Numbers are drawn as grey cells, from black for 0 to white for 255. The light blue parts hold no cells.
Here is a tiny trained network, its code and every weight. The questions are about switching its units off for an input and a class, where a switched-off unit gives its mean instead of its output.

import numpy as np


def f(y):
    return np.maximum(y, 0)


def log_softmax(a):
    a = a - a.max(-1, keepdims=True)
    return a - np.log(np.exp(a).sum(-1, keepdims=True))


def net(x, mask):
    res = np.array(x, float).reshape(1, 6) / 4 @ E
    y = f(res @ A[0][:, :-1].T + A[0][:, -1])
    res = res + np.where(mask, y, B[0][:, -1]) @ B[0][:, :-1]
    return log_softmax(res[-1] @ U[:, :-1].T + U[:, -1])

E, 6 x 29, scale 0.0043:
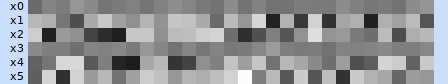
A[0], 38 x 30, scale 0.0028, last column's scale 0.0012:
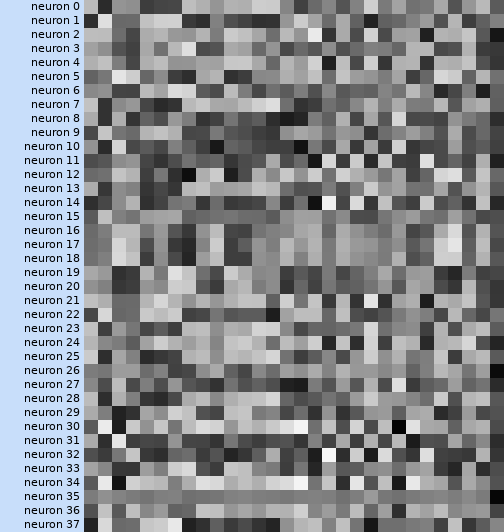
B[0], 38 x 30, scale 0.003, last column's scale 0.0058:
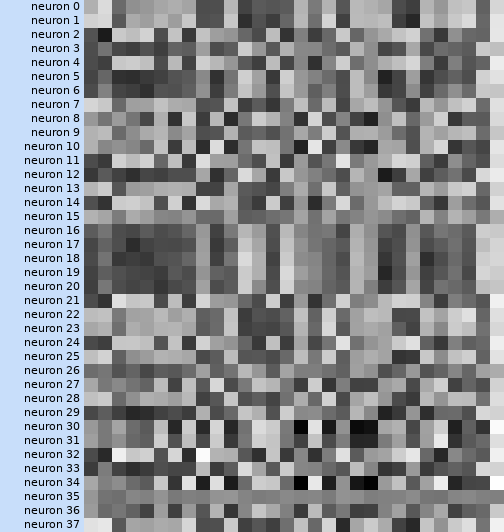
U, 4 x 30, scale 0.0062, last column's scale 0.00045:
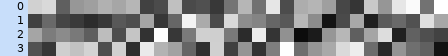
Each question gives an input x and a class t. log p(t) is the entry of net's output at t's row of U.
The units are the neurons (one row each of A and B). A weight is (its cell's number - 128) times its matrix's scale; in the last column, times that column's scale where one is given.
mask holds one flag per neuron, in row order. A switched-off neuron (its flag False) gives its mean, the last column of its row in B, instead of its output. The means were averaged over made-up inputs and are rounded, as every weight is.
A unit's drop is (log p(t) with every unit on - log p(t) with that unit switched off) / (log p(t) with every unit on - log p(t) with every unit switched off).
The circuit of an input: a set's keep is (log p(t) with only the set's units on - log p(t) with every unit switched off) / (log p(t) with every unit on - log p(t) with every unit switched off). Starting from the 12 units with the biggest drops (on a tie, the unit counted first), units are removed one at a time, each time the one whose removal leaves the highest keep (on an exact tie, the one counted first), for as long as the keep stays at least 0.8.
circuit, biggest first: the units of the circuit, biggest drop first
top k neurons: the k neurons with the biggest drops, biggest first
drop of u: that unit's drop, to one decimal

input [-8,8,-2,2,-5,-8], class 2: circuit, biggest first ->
(neuron 10)
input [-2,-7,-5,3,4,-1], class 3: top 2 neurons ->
(neuron 32; neuron 14)
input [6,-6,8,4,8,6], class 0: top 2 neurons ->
(neuron 7; neuron 25)
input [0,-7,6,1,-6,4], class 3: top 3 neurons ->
(neuron 32; neuron 11; neuron 14)
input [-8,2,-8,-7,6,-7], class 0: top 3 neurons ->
(neuron 37; neuron 1; neuron 22)
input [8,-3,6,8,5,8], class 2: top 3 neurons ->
(neuron 34; neuron 30; neuron 36)
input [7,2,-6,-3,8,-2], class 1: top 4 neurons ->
(neuron 12; neuron 5; neuron 18; neuron 17)
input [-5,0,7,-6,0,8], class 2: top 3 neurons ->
(neuron 34; neuron 30; neuron 36)
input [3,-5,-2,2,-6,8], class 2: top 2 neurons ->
(neuron 34; neuron 30)
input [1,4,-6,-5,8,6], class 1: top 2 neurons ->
(neuron 12; neuron 5)
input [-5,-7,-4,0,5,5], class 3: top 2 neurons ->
(neuron 32; neuron 14)
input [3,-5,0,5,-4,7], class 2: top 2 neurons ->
(neuron 34; neuron 30)
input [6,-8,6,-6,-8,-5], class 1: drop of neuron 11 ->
-0.1
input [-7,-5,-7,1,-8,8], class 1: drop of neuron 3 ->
0.2
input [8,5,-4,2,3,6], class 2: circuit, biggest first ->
(neuron 34)
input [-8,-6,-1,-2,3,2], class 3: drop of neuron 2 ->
0.0
